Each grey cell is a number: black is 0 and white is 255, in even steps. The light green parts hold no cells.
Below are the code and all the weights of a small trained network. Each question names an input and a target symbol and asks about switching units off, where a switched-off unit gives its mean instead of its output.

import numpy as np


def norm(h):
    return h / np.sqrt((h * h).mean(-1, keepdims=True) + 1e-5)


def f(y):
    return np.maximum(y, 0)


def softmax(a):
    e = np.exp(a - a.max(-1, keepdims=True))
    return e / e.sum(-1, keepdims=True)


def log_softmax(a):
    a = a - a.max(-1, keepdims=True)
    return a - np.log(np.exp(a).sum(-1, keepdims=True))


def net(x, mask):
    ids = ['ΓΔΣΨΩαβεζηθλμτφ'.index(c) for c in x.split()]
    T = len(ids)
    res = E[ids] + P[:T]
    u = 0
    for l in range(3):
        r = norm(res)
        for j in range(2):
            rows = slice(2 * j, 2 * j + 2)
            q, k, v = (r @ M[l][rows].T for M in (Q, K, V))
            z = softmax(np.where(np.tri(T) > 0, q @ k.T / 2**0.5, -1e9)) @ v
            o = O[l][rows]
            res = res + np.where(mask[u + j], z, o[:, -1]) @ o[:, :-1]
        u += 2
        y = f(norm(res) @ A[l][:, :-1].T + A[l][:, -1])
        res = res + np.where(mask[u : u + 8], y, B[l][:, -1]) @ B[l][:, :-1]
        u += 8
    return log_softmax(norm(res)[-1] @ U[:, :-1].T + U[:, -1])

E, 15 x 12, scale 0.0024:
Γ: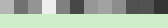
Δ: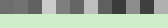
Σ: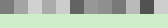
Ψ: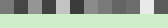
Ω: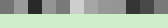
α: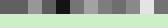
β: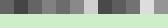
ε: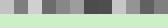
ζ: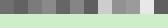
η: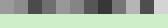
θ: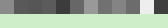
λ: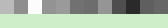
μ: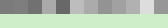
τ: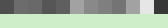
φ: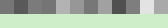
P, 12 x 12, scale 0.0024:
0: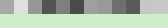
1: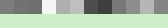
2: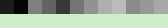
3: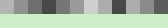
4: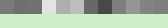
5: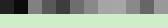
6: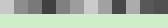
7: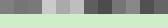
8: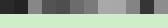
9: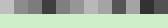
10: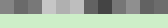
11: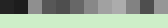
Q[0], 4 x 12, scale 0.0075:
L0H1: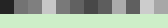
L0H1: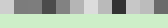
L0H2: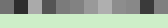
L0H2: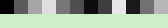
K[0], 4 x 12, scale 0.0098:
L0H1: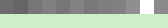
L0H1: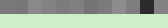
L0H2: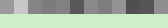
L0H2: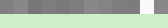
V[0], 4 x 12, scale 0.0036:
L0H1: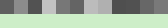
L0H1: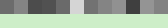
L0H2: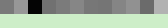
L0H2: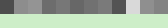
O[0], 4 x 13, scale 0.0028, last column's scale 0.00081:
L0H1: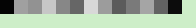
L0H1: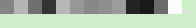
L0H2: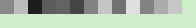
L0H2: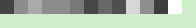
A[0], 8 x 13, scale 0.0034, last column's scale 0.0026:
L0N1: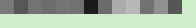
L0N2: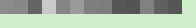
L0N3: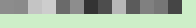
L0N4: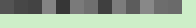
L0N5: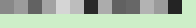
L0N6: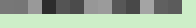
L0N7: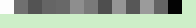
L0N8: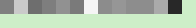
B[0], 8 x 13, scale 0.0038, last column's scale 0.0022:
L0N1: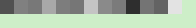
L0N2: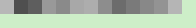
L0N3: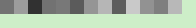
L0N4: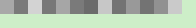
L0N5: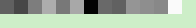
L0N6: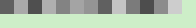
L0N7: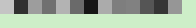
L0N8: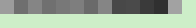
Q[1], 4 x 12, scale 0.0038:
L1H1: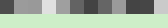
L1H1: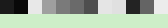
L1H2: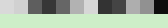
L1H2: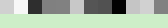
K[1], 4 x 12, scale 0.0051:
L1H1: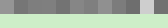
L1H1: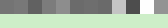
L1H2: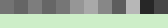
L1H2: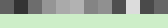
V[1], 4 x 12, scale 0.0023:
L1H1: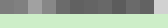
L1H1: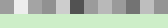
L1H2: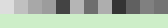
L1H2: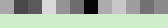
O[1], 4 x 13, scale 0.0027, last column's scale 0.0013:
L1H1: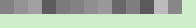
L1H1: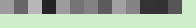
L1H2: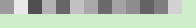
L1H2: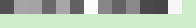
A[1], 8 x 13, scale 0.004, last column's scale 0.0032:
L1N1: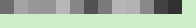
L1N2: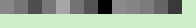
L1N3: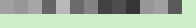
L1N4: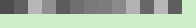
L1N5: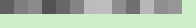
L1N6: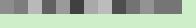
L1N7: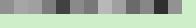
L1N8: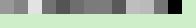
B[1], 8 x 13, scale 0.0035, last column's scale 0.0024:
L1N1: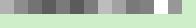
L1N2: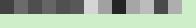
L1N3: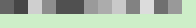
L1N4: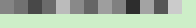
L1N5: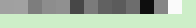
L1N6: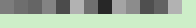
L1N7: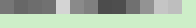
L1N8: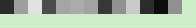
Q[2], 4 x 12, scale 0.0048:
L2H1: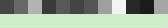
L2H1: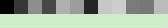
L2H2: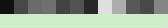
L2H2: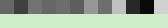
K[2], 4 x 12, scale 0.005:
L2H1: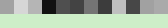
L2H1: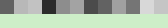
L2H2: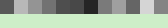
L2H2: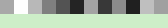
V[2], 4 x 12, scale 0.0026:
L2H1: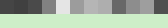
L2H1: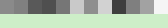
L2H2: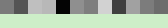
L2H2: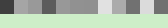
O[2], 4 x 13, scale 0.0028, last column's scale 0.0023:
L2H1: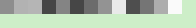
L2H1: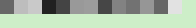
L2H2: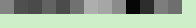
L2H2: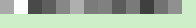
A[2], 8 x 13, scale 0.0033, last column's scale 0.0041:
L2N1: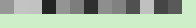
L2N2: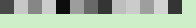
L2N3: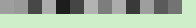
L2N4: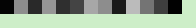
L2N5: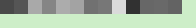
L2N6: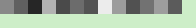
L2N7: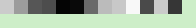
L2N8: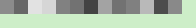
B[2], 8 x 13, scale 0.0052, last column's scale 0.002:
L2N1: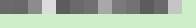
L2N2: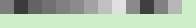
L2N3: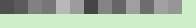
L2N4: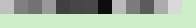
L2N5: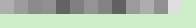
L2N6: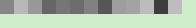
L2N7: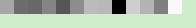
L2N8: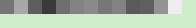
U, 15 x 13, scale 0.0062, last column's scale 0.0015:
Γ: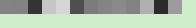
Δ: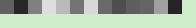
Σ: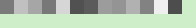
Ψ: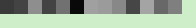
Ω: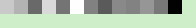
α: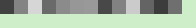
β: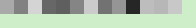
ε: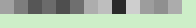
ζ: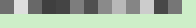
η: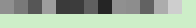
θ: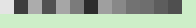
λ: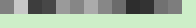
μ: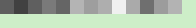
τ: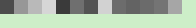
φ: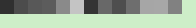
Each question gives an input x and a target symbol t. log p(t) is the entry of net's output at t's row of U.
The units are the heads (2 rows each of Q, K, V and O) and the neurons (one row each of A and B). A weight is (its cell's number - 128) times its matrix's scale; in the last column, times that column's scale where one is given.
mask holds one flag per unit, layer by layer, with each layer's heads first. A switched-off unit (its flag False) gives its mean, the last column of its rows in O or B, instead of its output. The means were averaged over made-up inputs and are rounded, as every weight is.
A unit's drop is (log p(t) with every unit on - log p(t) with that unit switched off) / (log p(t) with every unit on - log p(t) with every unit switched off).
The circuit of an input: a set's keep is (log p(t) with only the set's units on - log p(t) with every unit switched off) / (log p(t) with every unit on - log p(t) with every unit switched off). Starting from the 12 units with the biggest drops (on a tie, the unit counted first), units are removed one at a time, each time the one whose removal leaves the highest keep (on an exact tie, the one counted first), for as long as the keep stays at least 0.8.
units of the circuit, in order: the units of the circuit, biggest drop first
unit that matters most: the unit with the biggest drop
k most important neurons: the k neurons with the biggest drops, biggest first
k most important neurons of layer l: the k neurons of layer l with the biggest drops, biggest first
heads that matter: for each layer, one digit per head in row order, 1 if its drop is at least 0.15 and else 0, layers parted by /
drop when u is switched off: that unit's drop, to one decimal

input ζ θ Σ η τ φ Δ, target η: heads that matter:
10 / 00 / 00
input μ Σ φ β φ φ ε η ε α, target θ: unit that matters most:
L0H1
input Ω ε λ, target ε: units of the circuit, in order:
(L0H2, L2N7)
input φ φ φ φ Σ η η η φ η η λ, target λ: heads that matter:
00 / 00 / 01
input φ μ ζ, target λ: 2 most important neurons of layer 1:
(L1N3, L1N5)
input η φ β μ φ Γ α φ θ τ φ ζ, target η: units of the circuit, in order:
(L2N4, L2H1)
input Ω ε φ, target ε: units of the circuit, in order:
(L0H2, L2N7, L1N5)
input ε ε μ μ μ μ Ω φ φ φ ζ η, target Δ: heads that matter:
01 / 00 / 10
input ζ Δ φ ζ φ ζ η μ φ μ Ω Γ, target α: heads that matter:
00 / 00 / 01
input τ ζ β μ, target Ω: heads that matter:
00 / 11 / 00
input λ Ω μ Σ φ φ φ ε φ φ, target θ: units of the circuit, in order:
(L0H1, L0N7)
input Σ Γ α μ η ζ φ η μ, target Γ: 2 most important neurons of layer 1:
(L1N5, L1N4)
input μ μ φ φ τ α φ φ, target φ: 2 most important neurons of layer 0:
(L0N5, L0N2)
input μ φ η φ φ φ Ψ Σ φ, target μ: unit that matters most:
L1H2
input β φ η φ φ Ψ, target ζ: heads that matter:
00 / 01 / 00
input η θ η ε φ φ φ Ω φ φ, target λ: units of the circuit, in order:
(L0H1, L2N7)
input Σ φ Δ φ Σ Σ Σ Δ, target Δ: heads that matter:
00 / 00 / 01
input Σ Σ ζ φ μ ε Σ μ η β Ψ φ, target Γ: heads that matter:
00 / 00 / 10
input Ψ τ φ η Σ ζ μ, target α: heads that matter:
10 / 00 / 00
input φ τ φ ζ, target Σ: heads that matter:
00 / 00 / 01
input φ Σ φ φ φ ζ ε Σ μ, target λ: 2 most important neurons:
(L1N3, L0N5)
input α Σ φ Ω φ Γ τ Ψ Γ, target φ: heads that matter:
00 / 01 / 11
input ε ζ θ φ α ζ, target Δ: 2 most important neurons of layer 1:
(L1N7, L1N5)
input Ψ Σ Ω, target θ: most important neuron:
(L0N4)
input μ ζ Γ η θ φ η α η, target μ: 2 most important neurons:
(L0N8, L2N2)
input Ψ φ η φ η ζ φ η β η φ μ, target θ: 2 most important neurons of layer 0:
(L0N6, L0N4)
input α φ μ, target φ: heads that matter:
01 / 01 / 11
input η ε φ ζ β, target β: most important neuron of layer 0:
(L0N4)
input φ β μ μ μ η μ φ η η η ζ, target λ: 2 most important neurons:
(L1N3, L0N5)
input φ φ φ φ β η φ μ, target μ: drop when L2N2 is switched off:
0.3
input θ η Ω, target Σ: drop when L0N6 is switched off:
0.2
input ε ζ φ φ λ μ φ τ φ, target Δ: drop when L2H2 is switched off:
0.1
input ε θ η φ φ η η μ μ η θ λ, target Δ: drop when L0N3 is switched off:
0.1
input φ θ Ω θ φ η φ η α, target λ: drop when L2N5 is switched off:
0.0
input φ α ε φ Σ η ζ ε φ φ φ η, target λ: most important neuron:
(L1N3)
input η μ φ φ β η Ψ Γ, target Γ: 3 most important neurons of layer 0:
(L0N3, L0N2, L0N4)
